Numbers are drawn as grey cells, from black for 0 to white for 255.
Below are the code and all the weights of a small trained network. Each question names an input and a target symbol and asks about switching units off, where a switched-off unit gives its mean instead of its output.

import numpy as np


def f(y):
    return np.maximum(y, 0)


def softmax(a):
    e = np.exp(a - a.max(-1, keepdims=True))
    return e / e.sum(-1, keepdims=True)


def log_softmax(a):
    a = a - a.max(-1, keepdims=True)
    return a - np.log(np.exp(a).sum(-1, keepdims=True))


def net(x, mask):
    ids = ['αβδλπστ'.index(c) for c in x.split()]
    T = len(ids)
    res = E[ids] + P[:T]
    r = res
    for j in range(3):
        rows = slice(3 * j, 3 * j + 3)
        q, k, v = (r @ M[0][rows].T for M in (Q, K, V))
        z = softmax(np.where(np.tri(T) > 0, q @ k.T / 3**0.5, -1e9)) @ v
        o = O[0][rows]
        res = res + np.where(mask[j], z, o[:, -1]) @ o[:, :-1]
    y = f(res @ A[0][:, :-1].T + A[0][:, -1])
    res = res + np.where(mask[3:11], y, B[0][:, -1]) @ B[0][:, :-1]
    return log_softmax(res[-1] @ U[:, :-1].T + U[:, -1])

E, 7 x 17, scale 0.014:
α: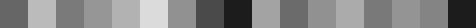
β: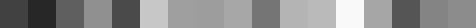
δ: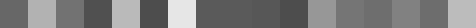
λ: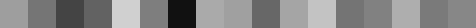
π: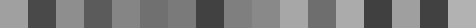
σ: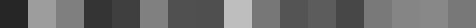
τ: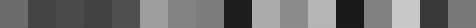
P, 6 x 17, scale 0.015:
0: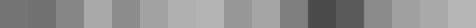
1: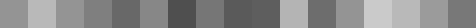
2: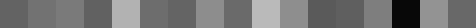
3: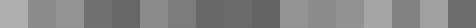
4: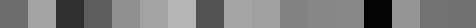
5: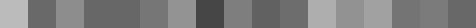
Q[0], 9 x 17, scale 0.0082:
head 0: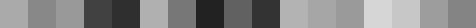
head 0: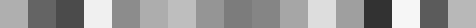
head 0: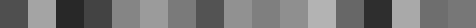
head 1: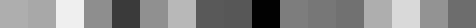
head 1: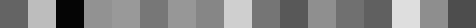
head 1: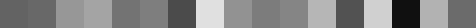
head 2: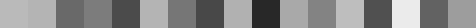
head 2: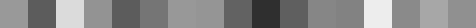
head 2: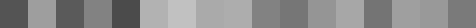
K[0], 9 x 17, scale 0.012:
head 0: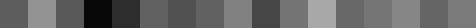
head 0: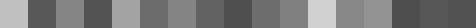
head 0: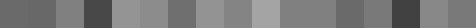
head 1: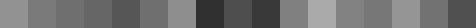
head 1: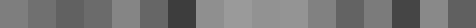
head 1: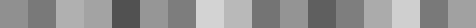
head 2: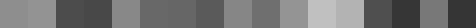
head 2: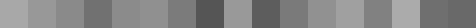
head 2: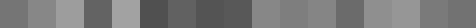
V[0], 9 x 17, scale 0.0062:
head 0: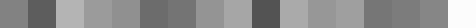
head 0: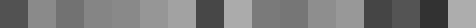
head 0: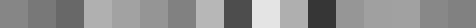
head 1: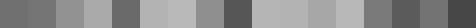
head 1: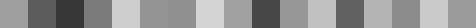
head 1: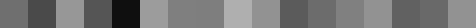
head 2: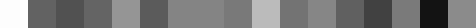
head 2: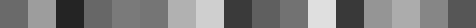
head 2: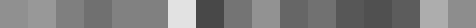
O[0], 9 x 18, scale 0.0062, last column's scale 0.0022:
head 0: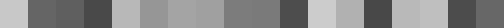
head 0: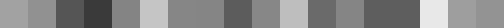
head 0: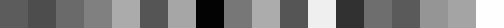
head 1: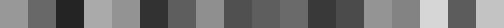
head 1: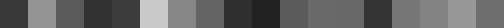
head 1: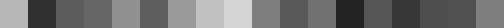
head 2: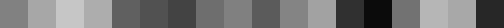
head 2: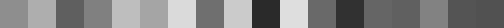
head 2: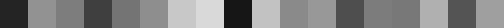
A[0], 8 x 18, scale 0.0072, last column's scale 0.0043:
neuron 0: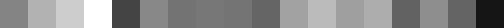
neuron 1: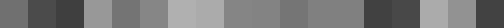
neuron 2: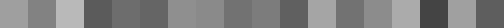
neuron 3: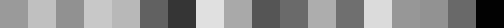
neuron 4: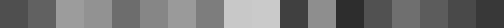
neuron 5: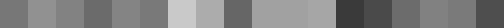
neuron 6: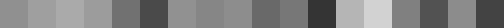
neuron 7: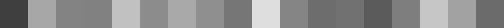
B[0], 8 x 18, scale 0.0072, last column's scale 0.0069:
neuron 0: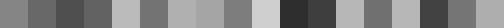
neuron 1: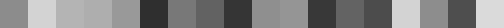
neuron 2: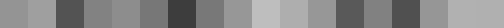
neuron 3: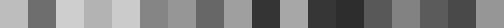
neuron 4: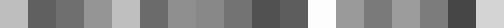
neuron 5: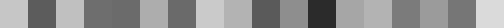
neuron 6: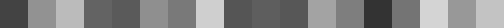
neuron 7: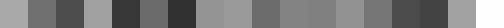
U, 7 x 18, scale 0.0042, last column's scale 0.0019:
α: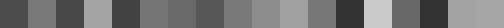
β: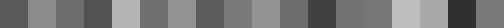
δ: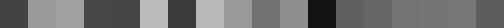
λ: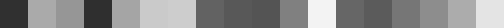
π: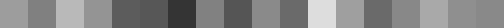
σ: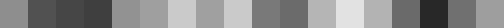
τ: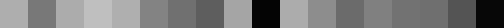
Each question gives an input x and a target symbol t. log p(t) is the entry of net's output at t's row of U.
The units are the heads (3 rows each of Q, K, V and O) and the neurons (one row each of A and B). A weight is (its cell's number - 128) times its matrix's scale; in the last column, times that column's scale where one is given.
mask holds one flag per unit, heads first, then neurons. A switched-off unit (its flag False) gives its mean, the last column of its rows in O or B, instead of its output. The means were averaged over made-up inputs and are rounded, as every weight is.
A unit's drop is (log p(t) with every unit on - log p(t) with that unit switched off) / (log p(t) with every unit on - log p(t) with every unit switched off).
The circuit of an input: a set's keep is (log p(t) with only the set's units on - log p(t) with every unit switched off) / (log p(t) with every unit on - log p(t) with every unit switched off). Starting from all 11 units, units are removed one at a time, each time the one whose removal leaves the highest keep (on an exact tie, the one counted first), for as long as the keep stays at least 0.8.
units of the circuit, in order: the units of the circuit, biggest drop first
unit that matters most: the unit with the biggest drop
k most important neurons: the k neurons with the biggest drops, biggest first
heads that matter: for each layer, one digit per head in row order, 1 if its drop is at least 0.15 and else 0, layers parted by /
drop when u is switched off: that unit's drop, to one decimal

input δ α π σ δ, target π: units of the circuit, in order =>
(head 2; neuron 7)
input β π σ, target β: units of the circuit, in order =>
(head 1; neuron 1; head 0)
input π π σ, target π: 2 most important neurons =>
(neuron 4; neuron 7)
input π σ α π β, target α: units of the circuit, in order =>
(head 0; head 1)
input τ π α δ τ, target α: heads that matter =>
110
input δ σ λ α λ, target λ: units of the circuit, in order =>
(head 1)
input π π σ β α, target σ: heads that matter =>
010
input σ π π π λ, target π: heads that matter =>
001
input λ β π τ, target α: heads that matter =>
100
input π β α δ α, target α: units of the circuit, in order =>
(head 0; neuron 7)
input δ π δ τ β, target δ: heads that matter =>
101
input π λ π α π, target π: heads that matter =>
001
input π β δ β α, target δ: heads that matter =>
101
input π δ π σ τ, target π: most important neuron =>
(neuron 4)
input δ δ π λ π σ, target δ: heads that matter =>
100
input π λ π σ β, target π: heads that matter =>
001
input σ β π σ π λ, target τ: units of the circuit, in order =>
(neuron 3; head 0)
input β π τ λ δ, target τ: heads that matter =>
001
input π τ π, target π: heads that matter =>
101
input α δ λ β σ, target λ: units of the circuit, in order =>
(head 1; neuron 4)
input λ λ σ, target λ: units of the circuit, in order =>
(head 1; head 0)
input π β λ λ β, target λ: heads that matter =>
010
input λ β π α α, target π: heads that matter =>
001
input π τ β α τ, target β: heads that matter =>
010
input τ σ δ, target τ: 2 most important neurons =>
(neuron 5; neuron 4)
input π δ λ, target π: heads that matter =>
101
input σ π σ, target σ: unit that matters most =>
head 1
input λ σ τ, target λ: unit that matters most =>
head 1
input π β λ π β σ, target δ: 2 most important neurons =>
(neuron 6; neuron 4)
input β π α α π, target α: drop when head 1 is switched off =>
0.3
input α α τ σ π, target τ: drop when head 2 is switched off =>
0.7
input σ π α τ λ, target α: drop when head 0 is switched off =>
0.6
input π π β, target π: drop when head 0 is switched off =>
0.2
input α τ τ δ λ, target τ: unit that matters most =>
head 2
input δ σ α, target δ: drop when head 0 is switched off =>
0.1
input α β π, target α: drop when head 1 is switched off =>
0.4
